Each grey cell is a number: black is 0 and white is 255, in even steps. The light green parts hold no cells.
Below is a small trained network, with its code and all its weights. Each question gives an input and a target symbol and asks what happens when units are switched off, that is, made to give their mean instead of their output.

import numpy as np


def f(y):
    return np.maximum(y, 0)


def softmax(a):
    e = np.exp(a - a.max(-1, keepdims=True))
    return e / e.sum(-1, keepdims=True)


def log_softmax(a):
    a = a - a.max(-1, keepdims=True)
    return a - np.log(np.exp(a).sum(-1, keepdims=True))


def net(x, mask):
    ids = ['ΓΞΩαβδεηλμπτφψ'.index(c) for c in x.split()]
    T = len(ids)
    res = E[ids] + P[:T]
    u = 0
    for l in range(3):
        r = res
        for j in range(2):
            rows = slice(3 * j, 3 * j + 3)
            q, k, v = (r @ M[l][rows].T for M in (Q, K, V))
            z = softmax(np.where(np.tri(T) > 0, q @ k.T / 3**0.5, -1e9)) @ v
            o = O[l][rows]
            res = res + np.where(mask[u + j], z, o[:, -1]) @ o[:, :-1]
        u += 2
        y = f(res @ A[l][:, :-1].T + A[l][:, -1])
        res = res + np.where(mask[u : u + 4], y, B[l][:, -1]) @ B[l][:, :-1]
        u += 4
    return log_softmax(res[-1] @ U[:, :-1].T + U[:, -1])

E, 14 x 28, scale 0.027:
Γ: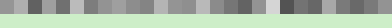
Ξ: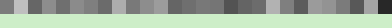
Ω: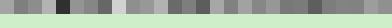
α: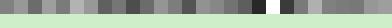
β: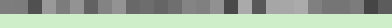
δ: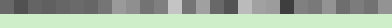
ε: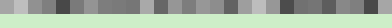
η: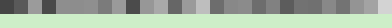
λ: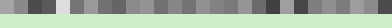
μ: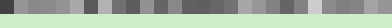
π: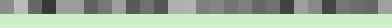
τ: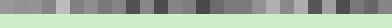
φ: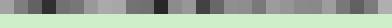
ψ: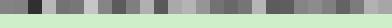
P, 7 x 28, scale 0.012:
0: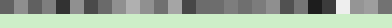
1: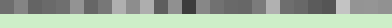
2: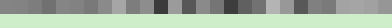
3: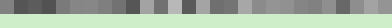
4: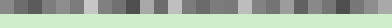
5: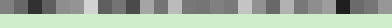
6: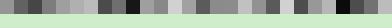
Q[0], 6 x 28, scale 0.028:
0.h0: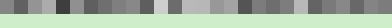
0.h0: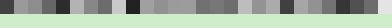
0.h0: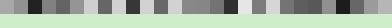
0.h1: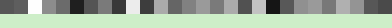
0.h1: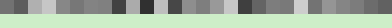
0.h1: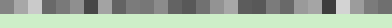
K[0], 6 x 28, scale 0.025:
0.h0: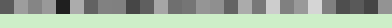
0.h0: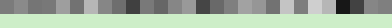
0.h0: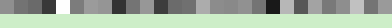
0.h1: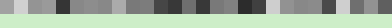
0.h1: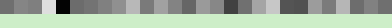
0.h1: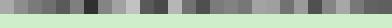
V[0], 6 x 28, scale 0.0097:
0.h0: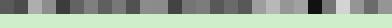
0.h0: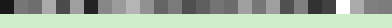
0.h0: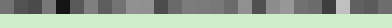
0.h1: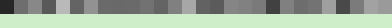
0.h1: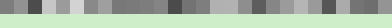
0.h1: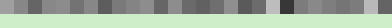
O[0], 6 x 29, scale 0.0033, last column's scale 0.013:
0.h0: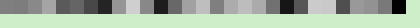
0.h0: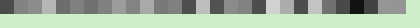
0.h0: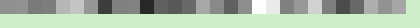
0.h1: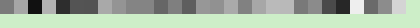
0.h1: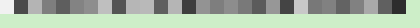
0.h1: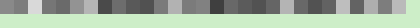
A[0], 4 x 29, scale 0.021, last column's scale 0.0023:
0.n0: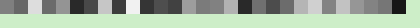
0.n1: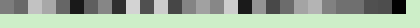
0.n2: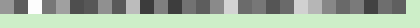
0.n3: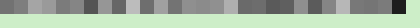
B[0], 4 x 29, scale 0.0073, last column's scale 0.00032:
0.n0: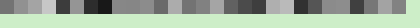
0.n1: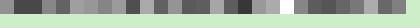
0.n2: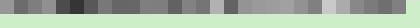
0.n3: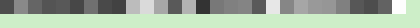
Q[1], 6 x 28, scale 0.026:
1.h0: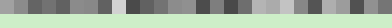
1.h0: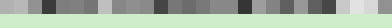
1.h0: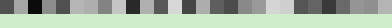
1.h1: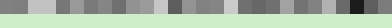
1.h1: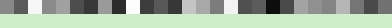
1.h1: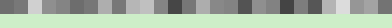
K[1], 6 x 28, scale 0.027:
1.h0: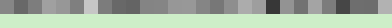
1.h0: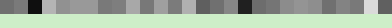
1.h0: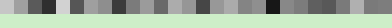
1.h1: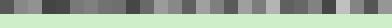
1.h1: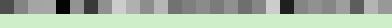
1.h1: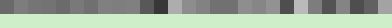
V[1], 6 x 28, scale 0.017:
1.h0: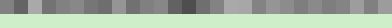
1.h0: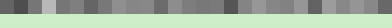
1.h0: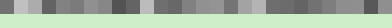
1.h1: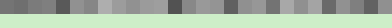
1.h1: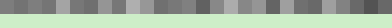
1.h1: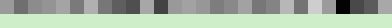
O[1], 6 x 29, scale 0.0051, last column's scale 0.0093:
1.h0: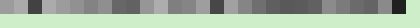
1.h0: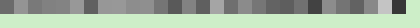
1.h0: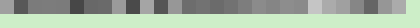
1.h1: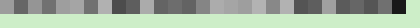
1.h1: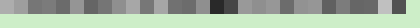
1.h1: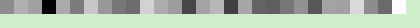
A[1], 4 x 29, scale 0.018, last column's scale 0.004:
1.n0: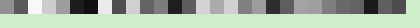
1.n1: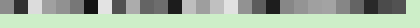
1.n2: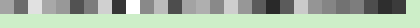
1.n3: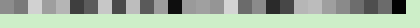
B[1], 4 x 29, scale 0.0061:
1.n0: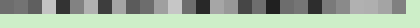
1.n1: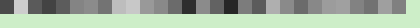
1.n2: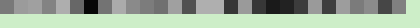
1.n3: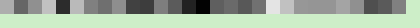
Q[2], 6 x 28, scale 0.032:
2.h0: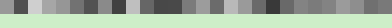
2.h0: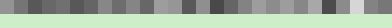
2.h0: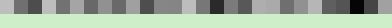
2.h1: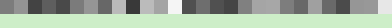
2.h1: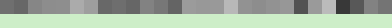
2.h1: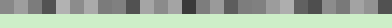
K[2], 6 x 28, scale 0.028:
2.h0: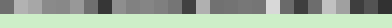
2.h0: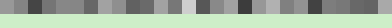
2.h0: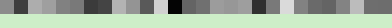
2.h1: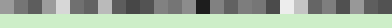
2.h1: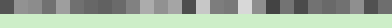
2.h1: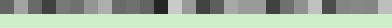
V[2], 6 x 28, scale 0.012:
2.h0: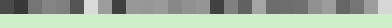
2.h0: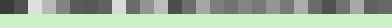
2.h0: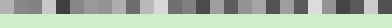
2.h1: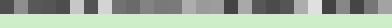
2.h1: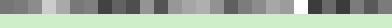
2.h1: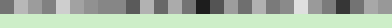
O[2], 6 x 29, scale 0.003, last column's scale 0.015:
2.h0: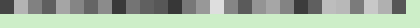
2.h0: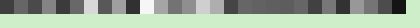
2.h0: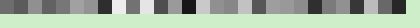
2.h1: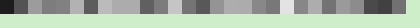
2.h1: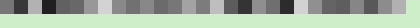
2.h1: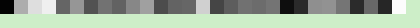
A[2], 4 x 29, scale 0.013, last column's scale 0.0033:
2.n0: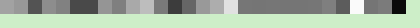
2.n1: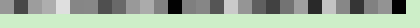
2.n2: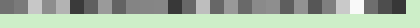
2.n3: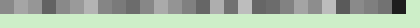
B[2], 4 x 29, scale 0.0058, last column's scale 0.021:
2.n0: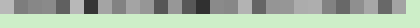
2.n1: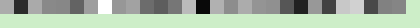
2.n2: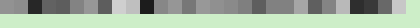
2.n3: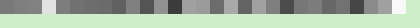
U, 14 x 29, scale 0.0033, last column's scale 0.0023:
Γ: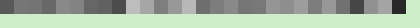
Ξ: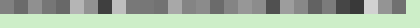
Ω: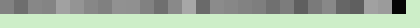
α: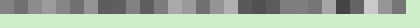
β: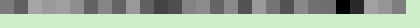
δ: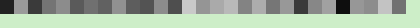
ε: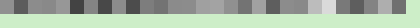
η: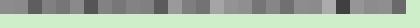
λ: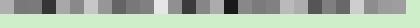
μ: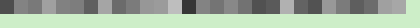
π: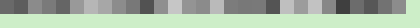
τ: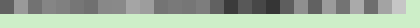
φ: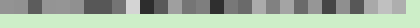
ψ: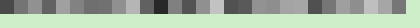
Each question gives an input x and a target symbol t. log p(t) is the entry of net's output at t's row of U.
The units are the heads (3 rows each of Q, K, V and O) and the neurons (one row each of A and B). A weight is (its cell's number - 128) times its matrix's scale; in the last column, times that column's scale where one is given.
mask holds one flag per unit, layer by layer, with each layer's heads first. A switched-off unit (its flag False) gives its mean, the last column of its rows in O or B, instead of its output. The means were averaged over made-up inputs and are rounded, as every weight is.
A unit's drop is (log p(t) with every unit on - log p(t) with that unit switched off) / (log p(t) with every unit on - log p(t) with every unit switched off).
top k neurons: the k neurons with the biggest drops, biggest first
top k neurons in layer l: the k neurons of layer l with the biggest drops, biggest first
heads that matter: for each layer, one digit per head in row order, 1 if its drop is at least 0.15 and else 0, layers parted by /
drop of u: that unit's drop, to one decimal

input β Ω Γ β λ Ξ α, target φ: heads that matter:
10 / 01 / 10
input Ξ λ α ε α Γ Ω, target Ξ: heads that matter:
00 / 01 / 10
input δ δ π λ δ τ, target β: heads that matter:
10 / 01 / 01
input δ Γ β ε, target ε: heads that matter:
00 / 11 / 00
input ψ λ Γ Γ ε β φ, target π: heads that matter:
10 / 01 / 01
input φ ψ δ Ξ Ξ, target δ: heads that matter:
01 / 01 / 00
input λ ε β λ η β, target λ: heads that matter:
10 / 01 / 00
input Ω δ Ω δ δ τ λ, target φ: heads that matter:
10 / 01 / 10
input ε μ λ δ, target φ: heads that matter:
10 / 01 / 00
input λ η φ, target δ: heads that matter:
00 / 01 / 10
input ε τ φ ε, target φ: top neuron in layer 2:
2.n2
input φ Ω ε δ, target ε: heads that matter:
10 / 11 / 00
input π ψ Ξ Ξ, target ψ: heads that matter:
00 / 00 / 10
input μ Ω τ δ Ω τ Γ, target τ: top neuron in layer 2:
2.n3
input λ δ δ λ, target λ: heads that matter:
00 / 01 / 01
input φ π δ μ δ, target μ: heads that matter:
10 / 00 / 01
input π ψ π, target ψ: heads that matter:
00 / 00 / 10
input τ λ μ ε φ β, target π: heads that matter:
00 / 01 / 01
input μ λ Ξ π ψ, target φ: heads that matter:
00 / 01 / 00
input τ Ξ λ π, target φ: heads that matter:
10 / 01 / 00
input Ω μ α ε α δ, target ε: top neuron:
2.n3
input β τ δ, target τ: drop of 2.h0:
0.1
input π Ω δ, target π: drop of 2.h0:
0.2
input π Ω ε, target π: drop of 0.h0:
1.1
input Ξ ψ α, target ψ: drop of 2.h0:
0.2
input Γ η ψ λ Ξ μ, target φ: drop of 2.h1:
0.0
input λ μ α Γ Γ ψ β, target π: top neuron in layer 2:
2.n3
